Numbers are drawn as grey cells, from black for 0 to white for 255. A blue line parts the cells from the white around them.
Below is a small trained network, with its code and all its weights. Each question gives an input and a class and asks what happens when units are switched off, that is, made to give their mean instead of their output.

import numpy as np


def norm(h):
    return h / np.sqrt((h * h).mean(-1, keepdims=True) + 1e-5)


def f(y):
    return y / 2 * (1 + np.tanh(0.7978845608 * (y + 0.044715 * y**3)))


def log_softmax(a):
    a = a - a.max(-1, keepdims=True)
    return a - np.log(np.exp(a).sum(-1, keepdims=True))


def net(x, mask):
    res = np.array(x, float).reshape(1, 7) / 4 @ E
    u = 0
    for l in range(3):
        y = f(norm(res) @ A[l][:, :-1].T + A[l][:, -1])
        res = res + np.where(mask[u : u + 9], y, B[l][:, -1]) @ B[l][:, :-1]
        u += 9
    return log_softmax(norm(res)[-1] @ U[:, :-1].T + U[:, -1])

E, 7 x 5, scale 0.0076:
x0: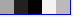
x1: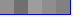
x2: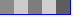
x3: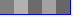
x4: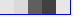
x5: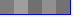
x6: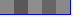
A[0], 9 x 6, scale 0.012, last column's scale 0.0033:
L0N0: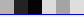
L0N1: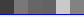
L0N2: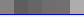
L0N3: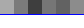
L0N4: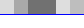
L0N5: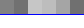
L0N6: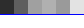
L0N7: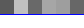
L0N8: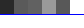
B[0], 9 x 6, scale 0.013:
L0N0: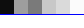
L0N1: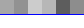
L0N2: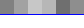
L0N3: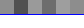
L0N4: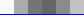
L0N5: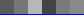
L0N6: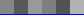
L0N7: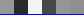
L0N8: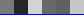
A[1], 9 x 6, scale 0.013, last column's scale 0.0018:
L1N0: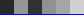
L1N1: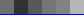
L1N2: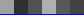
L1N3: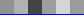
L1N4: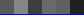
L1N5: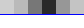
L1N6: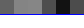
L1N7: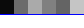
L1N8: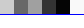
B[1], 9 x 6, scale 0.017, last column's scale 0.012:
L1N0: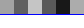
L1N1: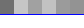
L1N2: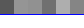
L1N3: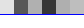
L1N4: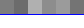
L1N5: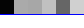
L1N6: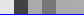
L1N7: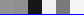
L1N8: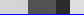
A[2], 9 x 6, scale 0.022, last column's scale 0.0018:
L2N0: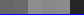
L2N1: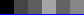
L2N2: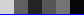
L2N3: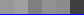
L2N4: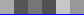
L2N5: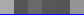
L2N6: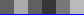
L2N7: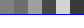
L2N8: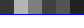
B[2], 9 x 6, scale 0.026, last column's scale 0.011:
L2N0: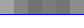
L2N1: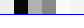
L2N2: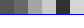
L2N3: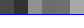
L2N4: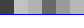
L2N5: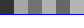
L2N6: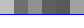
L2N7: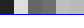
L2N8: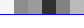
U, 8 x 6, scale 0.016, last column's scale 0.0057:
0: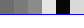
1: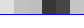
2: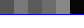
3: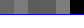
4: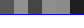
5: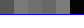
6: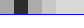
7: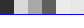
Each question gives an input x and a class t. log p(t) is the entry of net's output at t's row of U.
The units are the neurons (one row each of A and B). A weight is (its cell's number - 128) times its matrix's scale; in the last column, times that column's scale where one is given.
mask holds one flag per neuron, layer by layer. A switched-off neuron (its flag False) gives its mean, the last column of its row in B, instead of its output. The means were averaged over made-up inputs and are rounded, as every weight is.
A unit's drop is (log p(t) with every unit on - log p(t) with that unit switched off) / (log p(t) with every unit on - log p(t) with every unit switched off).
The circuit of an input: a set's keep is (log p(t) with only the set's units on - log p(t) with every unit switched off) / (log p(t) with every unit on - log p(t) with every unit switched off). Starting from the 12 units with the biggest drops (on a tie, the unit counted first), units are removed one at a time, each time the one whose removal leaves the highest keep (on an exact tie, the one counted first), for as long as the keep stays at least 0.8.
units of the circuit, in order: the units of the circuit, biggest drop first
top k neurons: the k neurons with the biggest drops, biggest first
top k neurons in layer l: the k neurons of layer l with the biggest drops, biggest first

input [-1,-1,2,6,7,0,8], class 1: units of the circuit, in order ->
(L0N0)
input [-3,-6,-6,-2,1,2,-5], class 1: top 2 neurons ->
(L0N0 L0N8)
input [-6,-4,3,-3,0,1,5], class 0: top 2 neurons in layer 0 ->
(L0N4 L0N0)
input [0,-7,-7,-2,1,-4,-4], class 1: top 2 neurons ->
(L0N0 L1N7)
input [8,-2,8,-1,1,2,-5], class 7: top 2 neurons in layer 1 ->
(L1N3 L1N5)
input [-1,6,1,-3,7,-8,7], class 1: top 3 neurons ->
(L0N0 L1N5 L1N7)
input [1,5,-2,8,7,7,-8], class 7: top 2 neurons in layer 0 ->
(L0N8 L0N6)
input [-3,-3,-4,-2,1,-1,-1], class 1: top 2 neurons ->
(L0N0 L0N8)
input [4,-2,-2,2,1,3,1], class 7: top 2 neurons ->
(L1N3 L1N5)
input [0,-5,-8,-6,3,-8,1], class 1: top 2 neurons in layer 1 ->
(L1N5 L1N7)
